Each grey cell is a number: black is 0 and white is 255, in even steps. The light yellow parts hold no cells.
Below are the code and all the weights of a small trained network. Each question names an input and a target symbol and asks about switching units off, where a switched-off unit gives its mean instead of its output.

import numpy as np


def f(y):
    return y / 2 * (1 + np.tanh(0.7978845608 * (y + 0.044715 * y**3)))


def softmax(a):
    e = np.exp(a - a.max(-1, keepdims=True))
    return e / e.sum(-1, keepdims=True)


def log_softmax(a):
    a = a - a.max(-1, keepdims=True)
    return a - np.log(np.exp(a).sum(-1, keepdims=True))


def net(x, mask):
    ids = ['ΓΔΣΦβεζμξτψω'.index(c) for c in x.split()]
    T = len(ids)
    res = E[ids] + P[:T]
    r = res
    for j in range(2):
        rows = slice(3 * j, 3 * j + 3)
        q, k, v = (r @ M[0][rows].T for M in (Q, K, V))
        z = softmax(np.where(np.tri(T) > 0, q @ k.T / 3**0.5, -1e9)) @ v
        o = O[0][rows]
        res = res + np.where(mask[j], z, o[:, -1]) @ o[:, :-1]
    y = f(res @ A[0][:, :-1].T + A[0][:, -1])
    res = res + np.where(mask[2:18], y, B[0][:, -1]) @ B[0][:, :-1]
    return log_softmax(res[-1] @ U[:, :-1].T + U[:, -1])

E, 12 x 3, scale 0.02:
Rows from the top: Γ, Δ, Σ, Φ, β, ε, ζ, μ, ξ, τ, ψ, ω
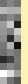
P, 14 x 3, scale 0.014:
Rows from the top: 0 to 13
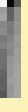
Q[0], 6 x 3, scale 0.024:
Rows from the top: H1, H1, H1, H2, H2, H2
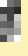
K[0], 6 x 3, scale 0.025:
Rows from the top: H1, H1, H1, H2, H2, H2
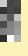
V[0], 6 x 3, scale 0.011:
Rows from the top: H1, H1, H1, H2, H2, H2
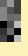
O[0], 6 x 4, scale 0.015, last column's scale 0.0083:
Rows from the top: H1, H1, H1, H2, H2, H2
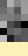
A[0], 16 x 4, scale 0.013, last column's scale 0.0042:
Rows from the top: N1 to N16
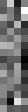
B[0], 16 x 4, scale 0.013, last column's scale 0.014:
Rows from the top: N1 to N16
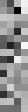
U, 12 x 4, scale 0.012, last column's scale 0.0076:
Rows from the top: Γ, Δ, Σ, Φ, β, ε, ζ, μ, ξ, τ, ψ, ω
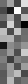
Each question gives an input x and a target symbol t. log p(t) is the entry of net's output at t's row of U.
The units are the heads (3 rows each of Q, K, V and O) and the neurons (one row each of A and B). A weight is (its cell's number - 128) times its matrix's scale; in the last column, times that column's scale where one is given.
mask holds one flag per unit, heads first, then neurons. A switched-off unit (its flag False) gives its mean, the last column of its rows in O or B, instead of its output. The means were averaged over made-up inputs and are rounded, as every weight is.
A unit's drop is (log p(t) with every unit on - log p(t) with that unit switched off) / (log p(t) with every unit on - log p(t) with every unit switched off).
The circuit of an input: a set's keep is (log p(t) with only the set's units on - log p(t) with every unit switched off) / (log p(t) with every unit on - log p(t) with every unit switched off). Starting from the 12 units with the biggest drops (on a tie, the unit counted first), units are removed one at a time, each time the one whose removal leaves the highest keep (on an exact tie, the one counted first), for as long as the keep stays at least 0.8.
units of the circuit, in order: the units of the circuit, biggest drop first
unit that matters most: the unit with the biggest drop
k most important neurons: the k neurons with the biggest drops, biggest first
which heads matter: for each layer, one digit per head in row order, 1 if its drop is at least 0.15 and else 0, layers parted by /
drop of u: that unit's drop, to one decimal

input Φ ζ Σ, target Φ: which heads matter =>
01
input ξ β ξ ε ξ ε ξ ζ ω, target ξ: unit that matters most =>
N2
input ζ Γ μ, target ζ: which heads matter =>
11
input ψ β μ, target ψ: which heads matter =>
01
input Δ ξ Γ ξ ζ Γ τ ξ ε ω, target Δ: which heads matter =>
11
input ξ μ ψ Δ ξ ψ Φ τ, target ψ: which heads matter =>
01
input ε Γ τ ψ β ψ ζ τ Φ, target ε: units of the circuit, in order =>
[H2 N3]
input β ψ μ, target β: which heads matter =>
01
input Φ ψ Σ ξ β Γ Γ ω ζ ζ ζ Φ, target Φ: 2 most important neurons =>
[N5 N9]
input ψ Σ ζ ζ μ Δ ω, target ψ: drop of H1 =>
0.0
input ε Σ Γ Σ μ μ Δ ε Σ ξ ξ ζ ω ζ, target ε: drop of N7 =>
0.1
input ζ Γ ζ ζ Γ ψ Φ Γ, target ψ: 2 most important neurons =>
[N2 N7]
